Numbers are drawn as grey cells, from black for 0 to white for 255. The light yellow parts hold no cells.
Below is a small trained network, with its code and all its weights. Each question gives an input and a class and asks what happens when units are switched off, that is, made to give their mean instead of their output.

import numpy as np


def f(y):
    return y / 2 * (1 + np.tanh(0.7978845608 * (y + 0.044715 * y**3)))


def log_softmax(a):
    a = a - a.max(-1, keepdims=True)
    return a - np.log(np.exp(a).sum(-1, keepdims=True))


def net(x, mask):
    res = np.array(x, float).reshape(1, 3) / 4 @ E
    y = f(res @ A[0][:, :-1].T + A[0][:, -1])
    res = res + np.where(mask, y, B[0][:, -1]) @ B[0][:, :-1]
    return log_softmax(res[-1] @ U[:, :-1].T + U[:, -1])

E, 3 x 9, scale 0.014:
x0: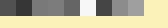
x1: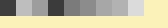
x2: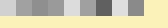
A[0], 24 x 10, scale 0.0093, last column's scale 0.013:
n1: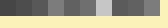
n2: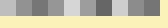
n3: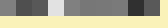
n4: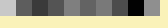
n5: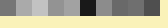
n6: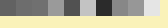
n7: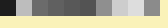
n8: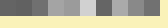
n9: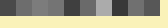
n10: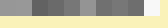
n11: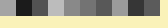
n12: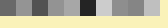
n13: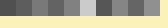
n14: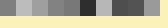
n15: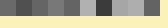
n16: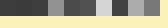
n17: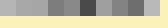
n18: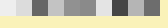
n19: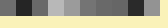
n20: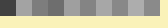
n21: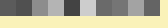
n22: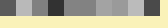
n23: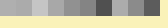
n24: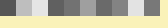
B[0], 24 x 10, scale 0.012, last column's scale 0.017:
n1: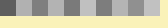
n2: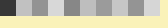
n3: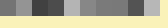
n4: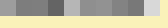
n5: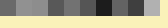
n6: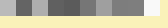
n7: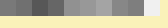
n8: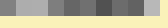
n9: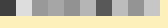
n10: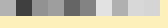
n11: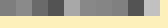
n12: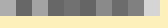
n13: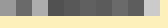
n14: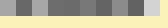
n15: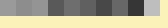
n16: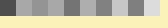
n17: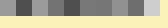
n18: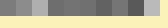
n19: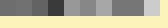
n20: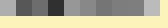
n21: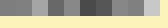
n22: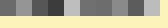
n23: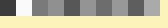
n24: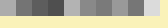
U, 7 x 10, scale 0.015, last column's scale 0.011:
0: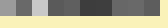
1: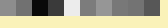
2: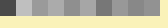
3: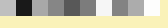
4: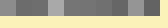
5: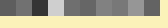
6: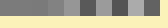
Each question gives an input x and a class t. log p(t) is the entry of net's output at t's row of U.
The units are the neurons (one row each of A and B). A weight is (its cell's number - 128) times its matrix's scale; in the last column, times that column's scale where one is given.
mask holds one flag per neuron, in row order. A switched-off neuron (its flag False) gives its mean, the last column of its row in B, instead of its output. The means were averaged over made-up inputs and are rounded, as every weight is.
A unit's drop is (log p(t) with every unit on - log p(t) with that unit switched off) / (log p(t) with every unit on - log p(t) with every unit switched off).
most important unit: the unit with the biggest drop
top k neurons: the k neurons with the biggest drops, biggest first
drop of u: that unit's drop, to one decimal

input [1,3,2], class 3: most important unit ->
n3
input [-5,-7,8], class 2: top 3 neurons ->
n2; n23; n24
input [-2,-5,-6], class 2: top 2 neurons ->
n9; n16
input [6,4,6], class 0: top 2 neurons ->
n15; n13
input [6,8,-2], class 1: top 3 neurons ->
n7; n24; n22
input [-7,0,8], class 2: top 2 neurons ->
n2; n23
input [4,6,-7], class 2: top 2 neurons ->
n16; n9
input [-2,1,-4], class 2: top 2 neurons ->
n6; n9
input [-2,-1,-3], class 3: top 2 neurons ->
n2; n23
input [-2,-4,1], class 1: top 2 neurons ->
n6; n3
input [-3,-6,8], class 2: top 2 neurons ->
n2; n23
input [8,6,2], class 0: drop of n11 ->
0.0
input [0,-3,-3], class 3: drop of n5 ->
0.1
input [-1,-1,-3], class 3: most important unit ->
n2
